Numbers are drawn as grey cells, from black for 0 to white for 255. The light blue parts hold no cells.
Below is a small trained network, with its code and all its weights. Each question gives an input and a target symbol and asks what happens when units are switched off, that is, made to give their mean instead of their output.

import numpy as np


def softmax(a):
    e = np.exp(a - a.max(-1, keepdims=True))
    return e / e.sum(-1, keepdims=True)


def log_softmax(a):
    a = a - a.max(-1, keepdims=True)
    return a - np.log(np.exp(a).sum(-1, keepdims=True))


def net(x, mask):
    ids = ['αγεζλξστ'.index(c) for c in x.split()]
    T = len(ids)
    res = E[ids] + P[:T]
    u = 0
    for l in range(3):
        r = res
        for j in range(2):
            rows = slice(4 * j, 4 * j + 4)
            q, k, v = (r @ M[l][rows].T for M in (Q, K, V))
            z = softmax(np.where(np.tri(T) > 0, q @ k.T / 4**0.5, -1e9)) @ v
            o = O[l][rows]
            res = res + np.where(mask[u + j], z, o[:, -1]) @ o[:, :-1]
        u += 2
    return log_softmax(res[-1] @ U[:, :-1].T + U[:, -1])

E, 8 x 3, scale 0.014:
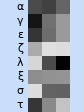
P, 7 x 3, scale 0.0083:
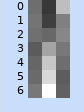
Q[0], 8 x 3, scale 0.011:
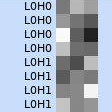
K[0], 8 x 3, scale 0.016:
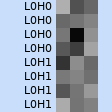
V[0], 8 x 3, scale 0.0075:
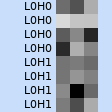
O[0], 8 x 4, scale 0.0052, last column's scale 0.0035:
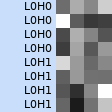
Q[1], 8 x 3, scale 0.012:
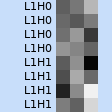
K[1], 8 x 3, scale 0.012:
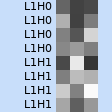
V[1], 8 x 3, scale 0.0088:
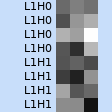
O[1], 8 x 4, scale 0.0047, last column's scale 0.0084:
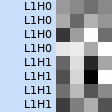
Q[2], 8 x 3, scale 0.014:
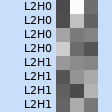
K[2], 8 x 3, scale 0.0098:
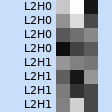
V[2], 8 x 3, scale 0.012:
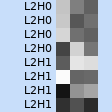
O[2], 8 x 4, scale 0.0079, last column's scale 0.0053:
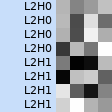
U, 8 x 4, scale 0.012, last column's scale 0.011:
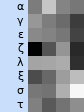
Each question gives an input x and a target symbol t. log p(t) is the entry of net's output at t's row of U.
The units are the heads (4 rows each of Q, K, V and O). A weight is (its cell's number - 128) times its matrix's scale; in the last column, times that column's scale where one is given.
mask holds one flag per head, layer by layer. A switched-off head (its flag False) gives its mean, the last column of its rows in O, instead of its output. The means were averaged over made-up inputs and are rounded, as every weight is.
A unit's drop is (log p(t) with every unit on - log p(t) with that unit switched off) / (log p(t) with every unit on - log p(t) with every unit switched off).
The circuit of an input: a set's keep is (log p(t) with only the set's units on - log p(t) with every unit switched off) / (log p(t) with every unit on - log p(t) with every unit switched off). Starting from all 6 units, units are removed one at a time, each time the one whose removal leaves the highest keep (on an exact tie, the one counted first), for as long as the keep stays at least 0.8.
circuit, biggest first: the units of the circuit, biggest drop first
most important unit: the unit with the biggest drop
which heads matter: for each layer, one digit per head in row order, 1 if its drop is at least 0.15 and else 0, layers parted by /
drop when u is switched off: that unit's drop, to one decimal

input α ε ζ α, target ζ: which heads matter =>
10 / 00 / 01
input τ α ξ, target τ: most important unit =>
L2H1
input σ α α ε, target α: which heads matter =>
01 / 10 / 11
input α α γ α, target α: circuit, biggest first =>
L2H0, L2H1
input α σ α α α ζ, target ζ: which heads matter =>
10 / 00 / 01
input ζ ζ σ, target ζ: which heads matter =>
00 / 01 / 01
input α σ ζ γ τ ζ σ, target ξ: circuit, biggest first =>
L2H1, L0H0, L1H0
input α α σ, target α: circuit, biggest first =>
L1H1, L2H1
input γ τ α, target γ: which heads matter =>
10 / 00 / 01
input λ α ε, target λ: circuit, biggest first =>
L2H1, L2H0
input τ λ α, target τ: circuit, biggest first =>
L1H0, L2H1
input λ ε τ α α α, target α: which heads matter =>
00 / 10 / 11
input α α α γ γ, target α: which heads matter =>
00 / 01 / 10
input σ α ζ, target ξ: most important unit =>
L2H1
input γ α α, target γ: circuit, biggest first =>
L2H1, L0H0
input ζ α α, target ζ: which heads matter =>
11 / 01 / 01
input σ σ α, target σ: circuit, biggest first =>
L2H0, L0H0
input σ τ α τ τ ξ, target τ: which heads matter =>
00 / 00 / 01
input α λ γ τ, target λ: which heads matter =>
00 / 10 / 11
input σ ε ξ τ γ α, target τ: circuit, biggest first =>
L2H1
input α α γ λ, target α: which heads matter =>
01 / 11 / 10
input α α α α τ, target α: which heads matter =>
00 / 01 / 10
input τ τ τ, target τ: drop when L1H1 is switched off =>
-0.1
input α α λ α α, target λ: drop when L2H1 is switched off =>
0.6
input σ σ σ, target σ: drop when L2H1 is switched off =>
0.2
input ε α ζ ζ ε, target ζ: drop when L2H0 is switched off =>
-0.1
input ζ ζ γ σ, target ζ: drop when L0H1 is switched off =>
-0.1
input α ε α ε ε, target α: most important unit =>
L2H0
